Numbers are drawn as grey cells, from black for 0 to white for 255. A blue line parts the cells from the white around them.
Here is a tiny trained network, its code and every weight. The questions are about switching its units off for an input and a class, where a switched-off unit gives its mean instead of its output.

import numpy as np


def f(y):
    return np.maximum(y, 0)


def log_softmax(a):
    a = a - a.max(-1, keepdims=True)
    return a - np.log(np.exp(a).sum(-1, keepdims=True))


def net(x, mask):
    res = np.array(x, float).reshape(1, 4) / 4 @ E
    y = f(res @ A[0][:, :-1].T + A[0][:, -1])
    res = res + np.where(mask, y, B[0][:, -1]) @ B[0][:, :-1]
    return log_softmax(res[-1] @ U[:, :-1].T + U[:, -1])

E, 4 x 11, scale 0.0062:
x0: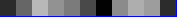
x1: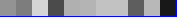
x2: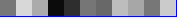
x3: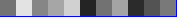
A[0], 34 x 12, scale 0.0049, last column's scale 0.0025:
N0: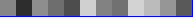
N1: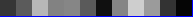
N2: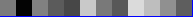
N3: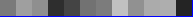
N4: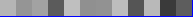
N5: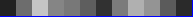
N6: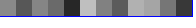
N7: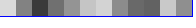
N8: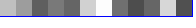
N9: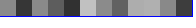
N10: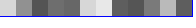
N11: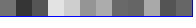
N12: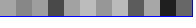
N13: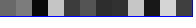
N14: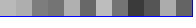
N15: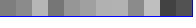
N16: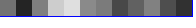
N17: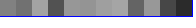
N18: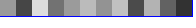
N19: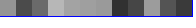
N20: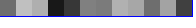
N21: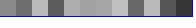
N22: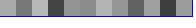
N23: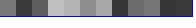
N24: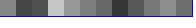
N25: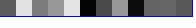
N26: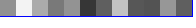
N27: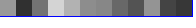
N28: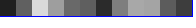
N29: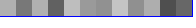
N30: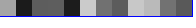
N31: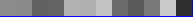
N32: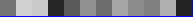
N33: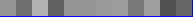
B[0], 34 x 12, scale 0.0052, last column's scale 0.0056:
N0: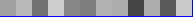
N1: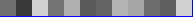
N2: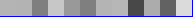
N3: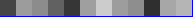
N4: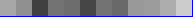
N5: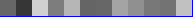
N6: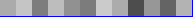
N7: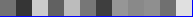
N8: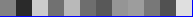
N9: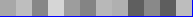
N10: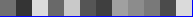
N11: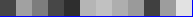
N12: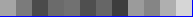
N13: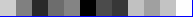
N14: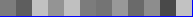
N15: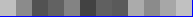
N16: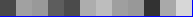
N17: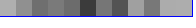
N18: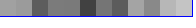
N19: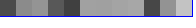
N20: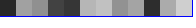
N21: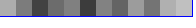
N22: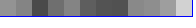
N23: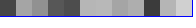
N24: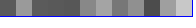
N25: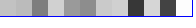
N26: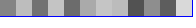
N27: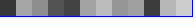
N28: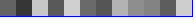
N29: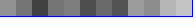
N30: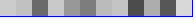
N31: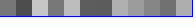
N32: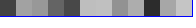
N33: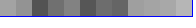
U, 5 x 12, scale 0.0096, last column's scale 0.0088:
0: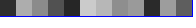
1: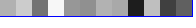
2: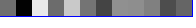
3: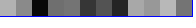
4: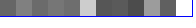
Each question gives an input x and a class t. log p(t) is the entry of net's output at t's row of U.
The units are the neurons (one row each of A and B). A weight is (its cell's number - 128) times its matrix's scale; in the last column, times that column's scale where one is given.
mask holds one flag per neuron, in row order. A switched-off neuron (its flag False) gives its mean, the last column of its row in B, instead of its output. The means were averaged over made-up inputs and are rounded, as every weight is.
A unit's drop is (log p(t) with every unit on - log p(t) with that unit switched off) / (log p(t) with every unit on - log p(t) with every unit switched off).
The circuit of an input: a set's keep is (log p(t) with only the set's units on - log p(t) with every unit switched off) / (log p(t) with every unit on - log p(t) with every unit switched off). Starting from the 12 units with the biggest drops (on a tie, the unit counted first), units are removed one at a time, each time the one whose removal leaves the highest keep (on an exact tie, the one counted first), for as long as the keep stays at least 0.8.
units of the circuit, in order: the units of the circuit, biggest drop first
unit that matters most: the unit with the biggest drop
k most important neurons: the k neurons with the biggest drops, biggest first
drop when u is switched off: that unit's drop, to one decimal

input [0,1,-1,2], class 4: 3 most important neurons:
[N30, N2, N0]
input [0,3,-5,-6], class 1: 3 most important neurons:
[N30, N2, N0]
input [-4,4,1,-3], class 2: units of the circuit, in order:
[N10, N8]
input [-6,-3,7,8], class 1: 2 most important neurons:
[N25, N26]
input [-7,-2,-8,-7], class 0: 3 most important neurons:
[N11, N23, N19]
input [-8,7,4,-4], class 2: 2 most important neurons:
[N10, N8]
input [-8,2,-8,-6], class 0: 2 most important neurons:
[N11, N23]
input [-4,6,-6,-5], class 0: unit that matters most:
N11
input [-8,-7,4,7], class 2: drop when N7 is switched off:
0.2
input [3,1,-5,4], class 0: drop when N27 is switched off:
0.1
